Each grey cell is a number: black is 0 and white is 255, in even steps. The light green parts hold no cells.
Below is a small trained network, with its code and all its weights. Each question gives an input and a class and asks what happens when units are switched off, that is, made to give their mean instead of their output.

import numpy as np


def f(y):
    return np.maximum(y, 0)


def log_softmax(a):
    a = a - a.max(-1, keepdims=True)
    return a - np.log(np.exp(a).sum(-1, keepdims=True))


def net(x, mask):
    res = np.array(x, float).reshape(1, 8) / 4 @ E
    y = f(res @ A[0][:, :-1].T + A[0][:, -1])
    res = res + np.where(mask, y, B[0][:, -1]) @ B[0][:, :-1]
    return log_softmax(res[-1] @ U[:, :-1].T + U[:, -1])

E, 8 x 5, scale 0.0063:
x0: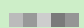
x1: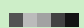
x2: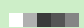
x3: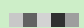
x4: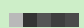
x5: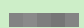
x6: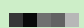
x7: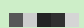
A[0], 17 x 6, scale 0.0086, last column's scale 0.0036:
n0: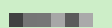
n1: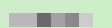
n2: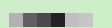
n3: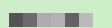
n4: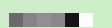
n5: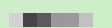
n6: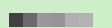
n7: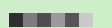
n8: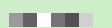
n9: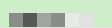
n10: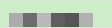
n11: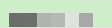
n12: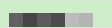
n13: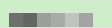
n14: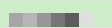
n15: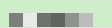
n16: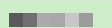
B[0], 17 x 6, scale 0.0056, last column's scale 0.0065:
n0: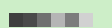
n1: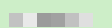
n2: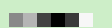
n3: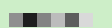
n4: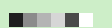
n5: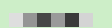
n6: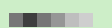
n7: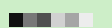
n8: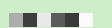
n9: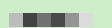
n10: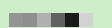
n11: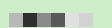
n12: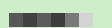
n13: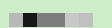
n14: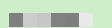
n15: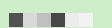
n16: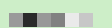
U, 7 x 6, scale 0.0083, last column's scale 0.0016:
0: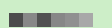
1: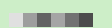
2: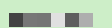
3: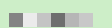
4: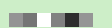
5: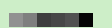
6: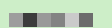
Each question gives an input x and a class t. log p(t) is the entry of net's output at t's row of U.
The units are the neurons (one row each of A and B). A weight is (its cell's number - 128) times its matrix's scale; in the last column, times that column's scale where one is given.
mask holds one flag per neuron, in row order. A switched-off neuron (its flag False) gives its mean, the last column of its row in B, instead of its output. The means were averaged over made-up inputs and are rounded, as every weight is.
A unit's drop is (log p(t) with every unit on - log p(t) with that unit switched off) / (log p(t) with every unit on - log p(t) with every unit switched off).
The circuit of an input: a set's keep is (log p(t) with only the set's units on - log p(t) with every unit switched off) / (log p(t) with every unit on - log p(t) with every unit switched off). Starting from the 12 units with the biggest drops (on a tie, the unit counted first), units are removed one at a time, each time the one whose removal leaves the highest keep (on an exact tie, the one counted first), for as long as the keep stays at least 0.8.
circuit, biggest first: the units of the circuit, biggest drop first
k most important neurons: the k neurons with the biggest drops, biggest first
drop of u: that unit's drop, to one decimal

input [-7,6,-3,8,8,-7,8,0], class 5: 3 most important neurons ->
[n2, n12, n14]
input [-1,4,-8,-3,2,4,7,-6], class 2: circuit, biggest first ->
[n7, n0]
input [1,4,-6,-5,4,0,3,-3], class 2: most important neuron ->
[n7]
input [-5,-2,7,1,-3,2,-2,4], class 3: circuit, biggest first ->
[n15, n1]
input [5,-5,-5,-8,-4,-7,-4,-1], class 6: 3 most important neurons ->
[n11, n16, n13]
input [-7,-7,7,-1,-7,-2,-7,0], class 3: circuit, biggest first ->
[n15, n1]
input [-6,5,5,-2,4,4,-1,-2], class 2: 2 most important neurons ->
[n4, n8]
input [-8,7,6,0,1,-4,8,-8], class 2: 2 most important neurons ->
[n7, n4]
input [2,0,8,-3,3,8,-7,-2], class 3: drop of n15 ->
0.2
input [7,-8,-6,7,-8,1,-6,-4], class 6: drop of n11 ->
0.1
